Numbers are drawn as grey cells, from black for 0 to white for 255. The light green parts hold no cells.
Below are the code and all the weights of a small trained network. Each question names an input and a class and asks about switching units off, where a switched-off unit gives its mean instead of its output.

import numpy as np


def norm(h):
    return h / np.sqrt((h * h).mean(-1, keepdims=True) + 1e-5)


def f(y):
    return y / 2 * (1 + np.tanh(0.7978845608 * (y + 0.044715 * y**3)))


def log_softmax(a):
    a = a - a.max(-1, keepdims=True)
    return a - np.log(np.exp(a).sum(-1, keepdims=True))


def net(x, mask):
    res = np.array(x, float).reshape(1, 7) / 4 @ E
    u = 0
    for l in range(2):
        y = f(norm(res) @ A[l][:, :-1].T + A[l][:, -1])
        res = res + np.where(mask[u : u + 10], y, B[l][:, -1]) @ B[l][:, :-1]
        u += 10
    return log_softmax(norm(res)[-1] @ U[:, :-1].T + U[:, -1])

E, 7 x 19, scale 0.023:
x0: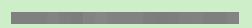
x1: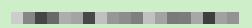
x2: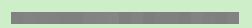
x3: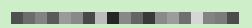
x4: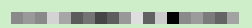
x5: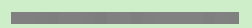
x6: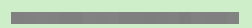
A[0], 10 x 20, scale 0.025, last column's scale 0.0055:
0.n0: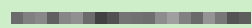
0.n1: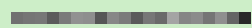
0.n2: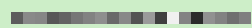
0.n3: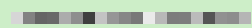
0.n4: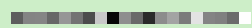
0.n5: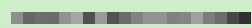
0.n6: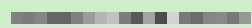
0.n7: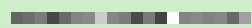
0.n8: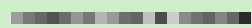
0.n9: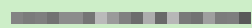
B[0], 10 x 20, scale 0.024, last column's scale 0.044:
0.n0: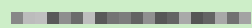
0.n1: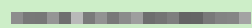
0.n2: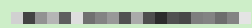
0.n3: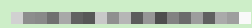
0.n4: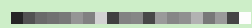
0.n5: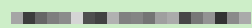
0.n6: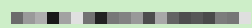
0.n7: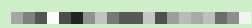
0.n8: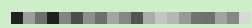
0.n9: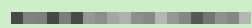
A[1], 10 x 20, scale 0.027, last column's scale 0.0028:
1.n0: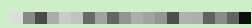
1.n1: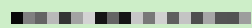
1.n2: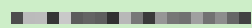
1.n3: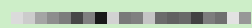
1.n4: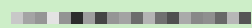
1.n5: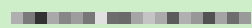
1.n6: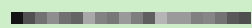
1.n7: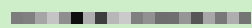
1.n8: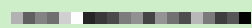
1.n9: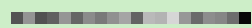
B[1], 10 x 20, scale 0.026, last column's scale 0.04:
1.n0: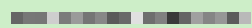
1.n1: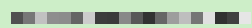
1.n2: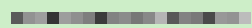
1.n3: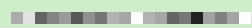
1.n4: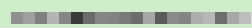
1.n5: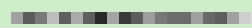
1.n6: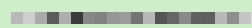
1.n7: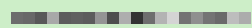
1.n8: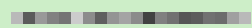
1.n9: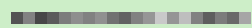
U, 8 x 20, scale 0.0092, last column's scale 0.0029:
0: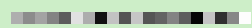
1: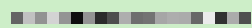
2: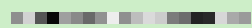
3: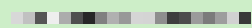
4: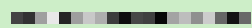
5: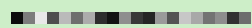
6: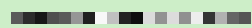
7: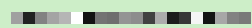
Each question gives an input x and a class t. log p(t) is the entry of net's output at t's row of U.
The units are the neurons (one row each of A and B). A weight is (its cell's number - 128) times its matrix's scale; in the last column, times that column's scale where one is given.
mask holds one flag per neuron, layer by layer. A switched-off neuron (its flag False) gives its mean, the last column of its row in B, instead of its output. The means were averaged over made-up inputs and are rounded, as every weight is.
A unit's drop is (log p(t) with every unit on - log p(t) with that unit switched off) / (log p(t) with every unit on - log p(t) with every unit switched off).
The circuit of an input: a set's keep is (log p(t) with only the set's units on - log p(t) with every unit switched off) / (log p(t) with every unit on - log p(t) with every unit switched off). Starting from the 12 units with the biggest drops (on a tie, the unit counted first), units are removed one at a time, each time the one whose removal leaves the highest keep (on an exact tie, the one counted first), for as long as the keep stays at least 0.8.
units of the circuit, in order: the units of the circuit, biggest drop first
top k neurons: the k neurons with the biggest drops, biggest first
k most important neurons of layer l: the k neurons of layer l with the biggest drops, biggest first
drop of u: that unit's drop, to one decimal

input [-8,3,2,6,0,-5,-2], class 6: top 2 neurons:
[0.n6 0.n2]
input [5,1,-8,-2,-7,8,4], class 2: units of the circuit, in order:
[0.n8]
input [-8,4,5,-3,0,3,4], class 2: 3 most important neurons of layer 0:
[0.n7 0.n4 0.n2]
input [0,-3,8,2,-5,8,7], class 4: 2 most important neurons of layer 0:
[0.n7 0.n2]
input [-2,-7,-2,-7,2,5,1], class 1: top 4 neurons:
[0.n4 0.n6 0.n3 0.n2]
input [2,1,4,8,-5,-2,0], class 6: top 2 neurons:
[0.n7 1.n1]
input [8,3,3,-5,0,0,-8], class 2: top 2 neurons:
[0.n7 0.n2]
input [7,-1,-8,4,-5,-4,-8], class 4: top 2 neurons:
[0.n7 0.n3]
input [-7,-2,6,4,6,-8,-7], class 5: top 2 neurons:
[0.n3 0.n7]
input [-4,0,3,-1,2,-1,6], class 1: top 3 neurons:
[0.n2 0.n3 0.n5]
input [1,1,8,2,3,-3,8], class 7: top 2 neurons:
[0.n8 0.n7]
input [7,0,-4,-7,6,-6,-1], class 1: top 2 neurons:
[0.n3 0.n6]
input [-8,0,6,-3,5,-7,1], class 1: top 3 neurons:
[0.n2 0.n3 0.n6]
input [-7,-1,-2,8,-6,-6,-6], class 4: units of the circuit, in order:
[0.n7]
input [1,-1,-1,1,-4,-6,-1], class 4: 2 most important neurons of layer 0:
[0.n7 0.n2]
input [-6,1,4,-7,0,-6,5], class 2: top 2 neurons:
[0.n7 0.n2]
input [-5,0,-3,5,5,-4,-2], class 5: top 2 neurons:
[0.n3 0.n2]
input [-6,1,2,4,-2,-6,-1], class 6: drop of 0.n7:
0.1
